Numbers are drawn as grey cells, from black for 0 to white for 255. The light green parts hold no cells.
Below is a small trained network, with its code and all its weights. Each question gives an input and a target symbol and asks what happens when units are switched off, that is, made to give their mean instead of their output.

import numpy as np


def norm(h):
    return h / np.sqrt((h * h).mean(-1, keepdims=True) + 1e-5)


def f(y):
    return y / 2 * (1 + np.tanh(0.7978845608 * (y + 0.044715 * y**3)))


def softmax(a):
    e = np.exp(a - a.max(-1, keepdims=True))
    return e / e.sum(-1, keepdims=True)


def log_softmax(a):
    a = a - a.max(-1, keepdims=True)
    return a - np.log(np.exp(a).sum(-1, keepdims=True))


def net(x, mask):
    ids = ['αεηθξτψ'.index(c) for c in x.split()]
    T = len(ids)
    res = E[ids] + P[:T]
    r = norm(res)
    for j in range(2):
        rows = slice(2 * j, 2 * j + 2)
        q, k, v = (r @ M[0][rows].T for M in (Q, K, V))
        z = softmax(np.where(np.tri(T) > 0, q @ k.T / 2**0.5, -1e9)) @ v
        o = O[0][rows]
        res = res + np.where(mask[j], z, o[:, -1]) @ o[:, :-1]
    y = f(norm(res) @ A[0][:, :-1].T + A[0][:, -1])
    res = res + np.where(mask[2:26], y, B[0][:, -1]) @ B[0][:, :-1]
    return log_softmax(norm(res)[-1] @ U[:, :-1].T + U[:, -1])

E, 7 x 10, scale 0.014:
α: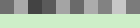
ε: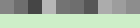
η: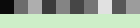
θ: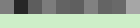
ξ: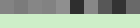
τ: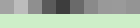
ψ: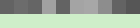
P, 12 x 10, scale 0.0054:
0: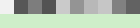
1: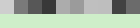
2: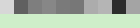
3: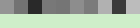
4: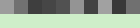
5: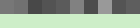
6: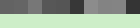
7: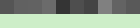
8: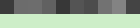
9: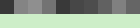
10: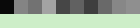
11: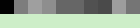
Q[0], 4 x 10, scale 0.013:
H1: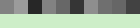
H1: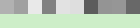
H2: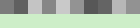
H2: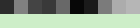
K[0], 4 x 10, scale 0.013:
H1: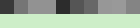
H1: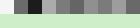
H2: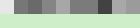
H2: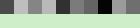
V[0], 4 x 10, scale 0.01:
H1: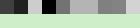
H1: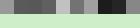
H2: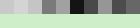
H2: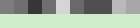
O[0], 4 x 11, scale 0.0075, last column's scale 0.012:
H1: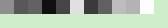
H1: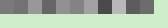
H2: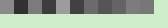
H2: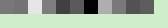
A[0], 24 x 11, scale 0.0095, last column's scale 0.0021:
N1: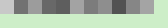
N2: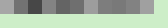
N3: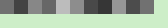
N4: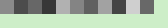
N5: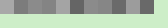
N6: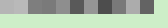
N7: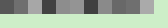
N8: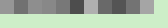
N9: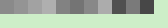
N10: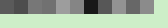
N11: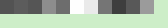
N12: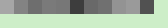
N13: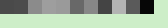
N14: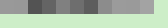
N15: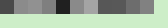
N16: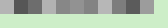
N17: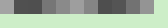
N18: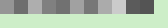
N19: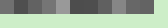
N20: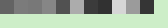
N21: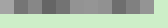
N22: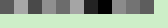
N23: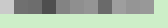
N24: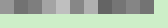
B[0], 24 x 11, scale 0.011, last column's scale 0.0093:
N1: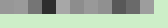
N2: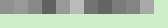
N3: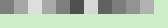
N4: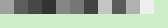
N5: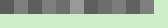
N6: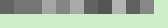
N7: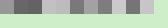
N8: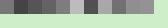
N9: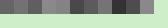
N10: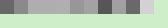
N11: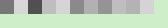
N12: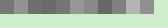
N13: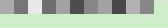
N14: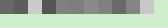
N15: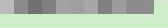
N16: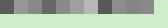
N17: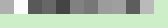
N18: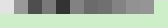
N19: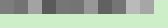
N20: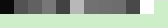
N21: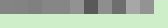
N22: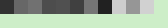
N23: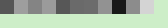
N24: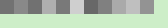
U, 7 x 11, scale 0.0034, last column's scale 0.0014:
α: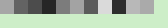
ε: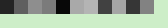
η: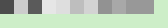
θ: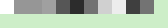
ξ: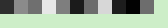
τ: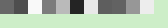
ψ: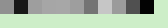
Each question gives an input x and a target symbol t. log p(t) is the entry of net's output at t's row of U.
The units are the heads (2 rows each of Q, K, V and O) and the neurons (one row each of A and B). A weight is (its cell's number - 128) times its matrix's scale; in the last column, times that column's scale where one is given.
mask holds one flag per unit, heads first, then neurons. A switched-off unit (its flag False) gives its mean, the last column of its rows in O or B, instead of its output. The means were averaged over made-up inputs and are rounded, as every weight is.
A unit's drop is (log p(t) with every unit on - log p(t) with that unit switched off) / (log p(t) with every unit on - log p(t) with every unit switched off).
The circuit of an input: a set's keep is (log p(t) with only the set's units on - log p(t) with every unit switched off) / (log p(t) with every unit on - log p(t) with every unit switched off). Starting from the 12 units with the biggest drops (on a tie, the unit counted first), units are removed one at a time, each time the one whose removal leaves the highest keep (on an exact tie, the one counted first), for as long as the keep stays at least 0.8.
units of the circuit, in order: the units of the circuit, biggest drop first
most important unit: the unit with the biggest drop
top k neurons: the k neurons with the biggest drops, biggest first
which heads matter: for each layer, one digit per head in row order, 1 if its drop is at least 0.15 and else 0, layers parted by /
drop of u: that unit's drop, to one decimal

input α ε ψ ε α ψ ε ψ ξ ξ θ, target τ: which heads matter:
10
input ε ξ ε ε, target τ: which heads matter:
11
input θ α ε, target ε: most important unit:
H2
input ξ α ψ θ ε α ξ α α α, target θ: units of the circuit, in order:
(H2; H1; N20; N18)
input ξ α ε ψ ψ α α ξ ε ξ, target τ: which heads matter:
10
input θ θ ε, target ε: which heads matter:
10
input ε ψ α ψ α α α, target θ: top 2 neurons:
(N20; N23)
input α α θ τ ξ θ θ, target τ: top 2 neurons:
(N3; N13)
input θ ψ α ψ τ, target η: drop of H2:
1.5
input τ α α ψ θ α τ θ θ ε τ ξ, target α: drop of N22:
0.1
